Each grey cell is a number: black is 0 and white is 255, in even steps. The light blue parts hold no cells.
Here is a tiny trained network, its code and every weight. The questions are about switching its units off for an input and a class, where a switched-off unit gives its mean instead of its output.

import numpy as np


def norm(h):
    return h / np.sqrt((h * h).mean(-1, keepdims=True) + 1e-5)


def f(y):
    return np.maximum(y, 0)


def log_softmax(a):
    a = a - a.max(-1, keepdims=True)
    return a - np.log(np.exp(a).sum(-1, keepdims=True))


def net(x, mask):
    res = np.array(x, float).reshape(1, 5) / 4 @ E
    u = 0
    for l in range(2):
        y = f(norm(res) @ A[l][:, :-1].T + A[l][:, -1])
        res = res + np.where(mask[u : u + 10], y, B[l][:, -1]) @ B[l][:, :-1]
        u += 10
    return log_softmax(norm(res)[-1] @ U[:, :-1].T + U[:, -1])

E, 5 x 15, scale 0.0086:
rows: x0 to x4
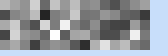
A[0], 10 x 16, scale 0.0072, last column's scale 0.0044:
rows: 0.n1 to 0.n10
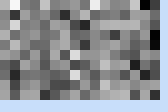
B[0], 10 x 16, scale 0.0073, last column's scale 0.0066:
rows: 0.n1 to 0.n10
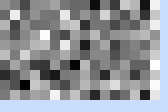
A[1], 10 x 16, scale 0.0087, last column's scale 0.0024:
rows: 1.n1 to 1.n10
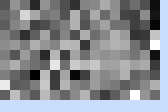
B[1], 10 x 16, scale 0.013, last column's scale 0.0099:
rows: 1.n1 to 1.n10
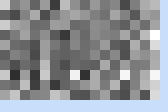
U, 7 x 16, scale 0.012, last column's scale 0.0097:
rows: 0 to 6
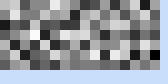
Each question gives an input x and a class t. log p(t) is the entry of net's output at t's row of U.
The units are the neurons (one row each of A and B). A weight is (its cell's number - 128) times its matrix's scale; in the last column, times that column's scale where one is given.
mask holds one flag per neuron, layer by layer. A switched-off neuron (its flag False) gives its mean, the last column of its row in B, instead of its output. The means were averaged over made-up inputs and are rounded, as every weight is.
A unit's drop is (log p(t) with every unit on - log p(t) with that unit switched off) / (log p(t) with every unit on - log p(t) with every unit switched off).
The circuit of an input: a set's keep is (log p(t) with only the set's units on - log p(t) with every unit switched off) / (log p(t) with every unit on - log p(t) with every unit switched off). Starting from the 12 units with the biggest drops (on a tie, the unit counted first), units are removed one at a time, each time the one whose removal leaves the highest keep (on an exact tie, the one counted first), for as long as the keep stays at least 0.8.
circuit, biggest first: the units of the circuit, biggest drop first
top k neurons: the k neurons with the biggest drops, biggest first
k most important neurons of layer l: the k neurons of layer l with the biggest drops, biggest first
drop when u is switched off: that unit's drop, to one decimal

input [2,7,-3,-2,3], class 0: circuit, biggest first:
(0.n10)
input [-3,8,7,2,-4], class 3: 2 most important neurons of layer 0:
(0.n8; 0.n10)
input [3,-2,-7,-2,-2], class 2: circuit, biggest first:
(0.n9; 1.n8)
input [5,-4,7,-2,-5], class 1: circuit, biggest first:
(1.n9; 1.n8; 1.n10)
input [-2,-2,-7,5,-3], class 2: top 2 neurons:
(0.n10; 0.n9)
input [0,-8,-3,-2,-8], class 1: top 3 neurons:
(1.n8; 0.n2; 0.n7)
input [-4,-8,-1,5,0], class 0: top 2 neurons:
(1.n10; 0.n7)
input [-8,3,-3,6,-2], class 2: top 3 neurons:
(0.n8; 1.n8; 1.n5)
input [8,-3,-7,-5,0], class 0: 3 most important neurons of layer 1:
(1.n8; 1.n9; 1.n4)
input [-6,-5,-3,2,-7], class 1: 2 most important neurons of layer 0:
(0.n2; 0.n7)
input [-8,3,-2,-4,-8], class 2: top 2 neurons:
(0.n8; 1.n8)
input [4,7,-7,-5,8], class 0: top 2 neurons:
(0.n10; 1.n8)
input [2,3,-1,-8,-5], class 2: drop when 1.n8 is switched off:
0.3
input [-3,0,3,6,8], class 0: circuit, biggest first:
(0.n1)
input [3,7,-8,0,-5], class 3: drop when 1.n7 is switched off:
0.0
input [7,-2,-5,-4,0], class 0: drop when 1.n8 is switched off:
0.1
